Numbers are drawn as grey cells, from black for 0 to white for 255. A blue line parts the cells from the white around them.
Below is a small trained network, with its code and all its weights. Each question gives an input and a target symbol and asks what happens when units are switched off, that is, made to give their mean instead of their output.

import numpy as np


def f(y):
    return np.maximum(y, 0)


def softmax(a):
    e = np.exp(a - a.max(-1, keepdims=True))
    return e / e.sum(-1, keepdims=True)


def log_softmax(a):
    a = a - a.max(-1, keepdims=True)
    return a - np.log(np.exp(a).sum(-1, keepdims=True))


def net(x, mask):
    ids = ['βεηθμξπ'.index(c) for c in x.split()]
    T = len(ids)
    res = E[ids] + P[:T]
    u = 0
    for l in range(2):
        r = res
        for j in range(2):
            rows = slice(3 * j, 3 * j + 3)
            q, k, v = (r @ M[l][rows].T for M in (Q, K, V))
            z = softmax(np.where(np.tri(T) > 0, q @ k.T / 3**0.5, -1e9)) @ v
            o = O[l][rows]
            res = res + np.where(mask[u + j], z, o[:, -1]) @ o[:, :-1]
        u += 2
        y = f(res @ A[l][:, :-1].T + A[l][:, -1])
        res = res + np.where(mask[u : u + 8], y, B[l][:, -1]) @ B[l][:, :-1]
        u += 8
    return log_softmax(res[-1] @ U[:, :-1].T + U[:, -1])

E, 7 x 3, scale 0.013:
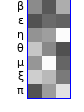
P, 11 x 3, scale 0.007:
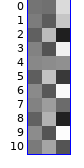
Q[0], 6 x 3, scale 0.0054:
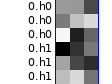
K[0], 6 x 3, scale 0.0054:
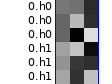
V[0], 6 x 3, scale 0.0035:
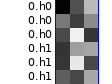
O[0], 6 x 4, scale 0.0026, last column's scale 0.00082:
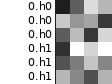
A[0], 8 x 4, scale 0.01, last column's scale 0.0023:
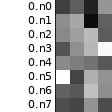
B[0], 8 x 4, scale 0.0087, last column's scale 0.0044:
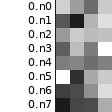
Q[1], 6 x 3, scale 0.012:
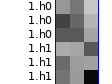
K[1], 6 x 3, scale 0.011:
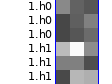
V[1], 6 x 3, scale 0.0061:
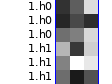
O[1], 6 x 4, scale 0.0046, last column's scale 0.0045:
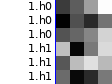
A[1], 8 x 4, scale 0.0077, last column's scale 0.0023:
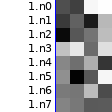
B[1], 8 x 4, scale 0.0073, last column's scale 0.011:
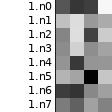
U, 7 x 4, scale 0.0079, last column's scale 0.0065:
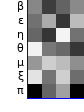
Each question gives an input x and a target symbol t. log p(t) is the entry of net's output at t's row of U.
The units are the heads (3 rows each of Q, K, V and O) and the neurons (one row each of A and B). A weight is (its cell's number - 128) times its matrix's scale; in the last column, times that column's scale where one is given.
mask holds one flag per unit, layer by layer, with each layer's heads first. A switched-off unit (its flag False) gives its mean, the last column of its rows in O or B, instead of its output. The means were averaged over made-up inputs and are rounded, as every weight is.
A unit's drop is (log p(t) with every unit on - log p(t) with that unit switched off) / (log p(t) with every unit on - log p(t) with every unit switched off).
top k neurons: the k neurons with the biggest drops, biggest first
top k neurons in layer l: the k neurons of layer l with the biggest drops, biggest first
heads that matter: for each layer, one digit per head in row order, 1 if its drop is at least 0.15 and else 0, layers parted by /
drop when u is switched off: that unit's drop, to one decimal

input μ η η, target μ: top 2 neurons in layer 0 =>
(0.n1 0.n2)
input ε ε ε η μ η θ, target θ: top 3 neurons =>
(0.n5 1.n5 0.n3)
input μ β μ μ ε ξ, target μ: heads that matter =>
00 / 11
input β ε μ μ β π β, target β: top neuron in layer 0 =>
(0.n5)
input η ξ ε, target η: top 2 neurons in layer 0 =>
(0.n0 0.n2)
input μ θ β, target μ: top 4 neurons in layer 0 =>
(0.n1 0.n6 0.n5 0.n7)
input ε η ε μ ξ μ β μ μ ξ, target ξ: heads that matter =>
00 / 10
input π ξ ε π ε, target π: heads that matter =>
10 / 11
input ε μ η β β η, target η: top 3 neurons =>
(1.n5 1.n2 0.n0)
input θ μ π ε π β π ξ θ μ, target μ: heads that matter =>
00 / 00
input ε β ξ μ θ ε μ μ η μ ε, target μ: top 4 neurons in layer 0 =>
(0.n0 0.n6 0.n5 0.n7)
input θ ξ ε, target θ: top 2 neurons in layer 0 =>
(0.n0 0.n3)
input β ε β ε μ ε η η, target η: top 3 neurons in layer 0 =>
(0.n5 0.n6 0.n0)
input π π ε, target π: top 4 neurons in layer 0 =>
(0.n2 0.n1 0.n3 0.n5)
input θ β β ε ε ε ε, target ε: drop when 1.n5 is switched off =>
0.1
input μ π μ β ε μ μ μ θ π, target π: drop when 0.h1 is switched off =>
0.1
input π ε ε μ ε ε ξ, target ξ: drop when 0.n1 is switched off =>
0.2
